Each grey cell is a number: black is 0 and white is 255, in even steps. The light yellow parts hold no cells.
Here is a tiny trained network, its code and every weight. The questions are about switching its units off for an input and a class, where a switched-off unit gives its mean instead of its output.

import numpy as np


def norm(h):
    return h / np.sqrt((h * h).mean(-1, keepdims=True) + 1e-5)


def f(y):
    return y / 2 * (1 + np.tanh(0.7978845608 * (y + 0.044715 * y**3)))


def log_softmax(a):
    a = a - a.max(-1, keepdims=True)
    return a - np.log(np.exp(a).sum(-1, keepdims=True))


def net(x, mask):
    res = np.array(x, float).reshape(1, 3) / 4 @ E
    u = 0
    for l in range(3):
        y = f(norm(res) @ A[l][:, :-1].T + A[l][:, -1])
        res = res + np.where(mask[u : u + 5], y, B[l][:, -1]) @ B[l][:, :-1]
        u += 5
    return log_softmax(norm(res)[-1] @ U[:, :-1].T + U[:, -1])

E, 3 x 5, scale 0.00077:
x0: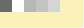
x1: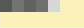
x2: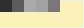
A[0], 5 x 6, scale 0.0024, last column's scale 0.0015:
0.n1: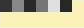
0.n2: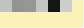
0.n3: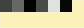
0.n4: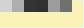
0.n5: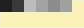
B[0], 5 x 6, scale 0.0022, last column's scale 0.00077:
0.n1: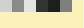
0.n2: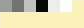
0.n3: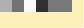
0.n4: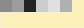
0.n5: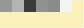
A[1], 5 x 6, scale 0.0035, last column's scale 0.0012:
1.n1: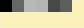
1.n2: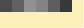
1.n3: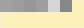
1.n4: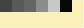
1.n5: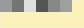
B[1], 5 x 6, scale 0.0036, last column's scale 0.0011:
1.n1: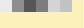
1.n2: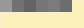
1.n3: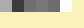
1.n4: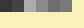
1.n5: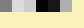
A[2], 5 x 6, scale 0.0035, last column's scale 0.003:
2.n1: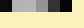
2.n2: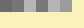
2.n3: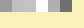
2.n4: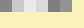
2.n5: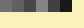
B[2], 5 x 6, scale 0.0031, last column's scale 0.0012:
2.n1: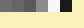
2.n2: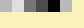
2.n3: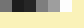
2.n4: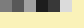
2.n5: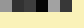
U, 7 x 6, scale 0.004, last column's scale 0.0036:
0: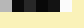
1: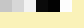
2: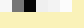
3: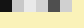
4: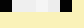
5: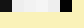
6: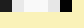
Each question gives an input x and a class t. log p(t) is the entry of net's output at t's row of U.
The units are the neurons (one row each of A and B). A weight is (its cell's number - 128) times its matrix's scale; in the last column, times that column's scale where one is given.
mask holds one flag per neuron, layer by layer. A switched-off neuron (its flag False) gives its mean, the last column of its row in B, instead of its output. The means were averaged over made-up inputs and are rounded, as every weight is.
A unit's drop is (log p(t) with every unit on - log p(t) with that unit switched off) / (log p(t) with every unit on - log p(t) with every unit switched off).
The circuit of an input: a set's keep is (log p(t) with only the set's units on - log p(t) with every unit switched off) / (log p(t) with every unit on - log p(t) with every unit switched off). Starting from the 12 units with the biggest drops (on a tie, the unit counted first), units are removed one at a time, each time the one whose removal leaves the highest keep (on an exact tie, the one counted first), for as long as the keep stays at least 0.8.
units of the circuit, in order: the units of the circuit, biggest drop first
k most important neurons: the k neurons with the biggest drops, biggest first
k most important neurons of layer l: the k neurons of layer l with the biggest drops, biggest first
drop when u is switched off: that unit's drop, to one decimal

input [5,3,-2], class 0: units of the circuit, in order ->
0.n2, 2.n3, 2.n4
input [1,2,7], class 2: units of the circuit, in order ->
1.n1
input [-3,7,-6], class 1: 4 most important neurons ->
0.n3, 0.n1, 2.n3, 0.n5
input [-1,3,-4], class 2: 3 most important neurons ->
0.n4, 0.n2, 2.n4
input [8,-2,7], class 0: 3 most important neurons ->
2.n3, 2.n4, 0.n4
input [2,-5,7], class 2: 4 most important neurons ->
1.n1, 0.n3, 0.n1, 0.n5
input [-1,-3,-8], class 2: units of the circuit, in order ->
0.n4, 1.n5
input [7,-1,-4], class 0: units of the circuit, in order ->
2.n3, 2.n4
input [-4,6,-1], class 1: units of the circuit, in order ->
0.n3, 2.n3
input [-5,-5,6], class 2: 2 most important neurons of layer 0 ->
0.n3, 0.n1
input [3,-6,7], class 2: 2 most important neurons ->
1.n1, 0.n3
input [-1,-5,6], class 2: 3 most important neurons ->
1.n1, 0.n3, 0.n1
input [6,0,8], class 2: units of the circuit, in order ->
1.n1, 2.n3
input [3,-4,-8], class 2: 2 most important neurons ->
0.n4, 0.n3
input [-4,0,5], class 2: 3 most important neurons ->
1.n1, 2.n4, 0.n4
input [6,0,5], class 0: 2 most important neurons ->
2.n3, 2.n4
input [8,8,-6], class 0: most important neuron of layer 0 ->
0.n2
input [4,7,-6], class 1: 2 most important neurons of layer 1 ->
1.n1, 1.n2
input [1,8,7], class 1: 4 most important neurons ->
0.n1, 0.n3, 1.n5, 0.n4
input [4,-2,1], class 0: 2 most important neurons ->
0.n3, 2.n3
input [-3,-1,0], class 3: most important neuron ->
2.n3
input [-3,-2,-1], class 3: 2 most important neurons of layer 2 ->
2.n3, 2.n4
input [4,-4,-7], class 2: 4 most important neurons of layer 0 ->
0.n4, 0.n3, 0.n1, 0.n2
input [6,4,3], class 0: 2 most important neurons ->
2.n3, 0.n2
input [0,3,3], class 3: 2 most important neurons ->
0.n1, 0.n3
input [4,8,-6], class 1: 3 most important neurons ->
0.n3, 0.n1, 1.n1
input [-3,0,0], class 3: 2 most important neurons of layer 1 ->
1.n3, 1.n1
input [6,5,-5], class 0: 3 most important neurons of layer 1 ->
1.n1, 1.n3, 1.n5
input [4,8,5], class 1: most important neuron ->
0.n1
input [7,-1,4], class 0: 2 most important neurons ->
2.n3, 2.n4
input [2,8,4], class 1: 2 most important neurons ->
0.n3, 0.n1
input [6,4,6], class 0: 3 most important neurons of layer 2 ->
2.n3, 2.n4, 2.n2
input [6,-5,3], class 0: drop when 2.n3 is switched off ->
0.4
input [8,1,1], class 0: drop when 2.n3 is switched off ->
0.4
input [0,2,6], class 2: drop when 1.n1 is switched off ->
0.2
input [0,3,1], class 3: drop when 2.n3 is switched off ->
0.1
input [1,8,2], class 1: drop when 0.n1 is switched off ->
0.1
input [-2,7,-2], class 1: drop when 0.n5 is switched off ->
0.0
